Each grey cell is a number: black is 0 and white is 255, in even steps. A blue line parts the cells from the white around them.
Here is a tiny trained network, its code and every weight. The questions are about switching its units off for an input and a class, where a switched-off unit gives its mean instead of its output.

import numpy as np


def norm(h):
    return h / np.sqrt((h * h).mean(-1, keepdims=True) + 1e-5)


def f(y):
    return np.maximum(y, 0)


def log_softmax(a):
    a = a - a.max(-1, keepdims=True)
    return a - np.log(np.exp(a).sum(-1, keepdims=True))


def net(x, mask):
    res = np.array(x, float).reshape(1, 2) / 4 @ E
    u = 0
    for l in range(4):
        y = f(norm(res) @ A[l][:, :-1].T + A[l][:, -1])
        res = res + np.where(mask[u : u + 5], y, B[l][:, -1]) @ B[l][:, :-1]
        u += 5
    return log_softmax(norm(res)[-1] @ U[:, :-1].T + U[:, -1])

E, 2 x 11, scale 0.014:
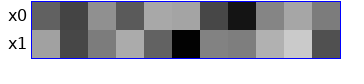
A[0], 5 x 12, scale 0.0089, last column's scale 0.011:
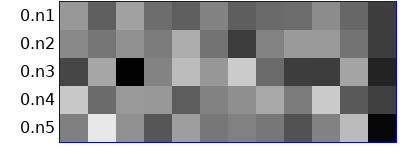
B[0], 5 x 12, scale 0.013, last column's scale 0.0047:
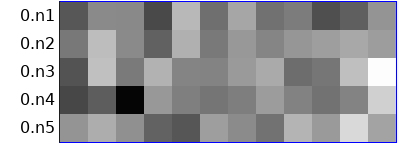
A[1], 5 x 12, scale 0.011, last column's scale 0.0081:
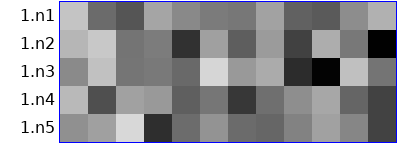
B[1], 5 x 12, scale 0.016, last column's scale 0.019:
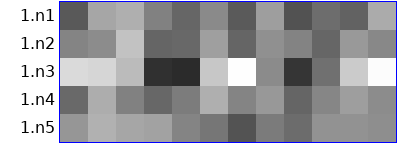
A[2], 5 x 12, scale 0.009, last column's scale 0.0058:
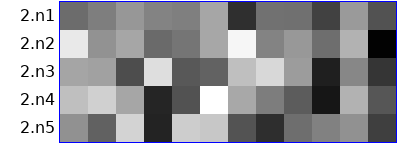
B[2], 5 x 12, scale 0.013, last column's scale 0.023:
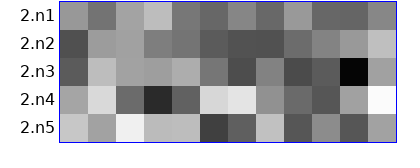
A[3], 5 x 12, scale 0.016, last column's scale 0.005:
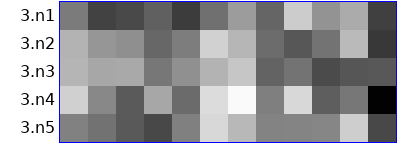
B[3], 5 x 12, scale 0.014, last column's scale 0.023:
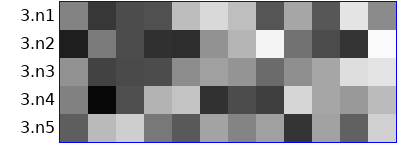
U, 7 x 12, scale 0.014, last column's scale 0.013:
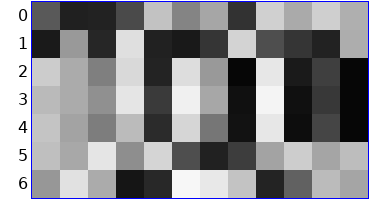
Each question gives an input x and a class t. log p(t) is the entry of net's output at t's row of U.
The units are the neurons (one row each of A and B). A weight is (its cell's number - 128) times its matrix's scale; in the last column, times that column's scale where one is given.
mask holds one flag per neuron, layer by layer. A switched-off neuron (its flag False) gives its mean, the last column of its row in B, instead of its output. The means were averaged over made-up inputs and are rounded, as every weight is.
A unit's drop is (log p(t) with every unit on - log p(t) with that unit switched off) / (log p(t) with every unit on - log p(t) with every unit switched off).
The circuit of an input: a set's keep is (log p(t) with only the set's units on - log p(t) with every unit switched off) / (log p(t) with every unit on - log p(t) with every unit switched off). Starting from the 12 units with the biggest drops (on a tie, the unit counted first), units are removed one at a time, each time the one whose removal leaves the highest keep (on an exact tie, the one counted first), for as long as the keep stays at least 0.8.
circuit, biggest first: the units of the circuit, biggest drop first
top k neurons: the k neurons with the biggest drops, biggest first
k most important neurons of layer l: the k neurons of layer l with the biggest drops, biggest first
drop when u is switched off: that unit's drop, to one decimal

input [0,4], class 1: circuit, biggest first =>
1.n3, 2.n4
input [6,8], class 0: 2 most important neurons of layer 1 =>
1.n3, 1.n1
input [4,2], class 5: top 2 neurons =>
1.n3, 2.n4
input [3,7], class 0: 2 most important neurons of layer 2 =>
2.n5, 2.n3
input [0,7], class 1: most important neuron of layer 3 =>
3.n3
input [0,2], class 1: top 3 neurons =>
1.n3, 2.n4, 3.n3
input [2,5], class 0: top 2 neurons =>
1.n3, 2.n3
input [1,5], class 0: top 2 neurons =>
0.n3, 2.n3
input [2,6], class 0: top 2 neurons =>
1.n3, 2.n3
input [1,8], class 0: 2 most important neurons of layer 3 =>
3.n1, 3.n2
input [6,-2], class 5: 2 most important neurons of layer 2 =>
2.n4, 2.n5
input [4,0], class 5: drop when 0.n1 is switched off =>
0.0
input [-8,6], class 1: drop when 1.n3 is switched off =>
0.8
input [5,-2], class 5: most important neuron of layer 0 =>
0.n3
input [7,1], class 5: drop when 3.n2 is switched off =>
0.1
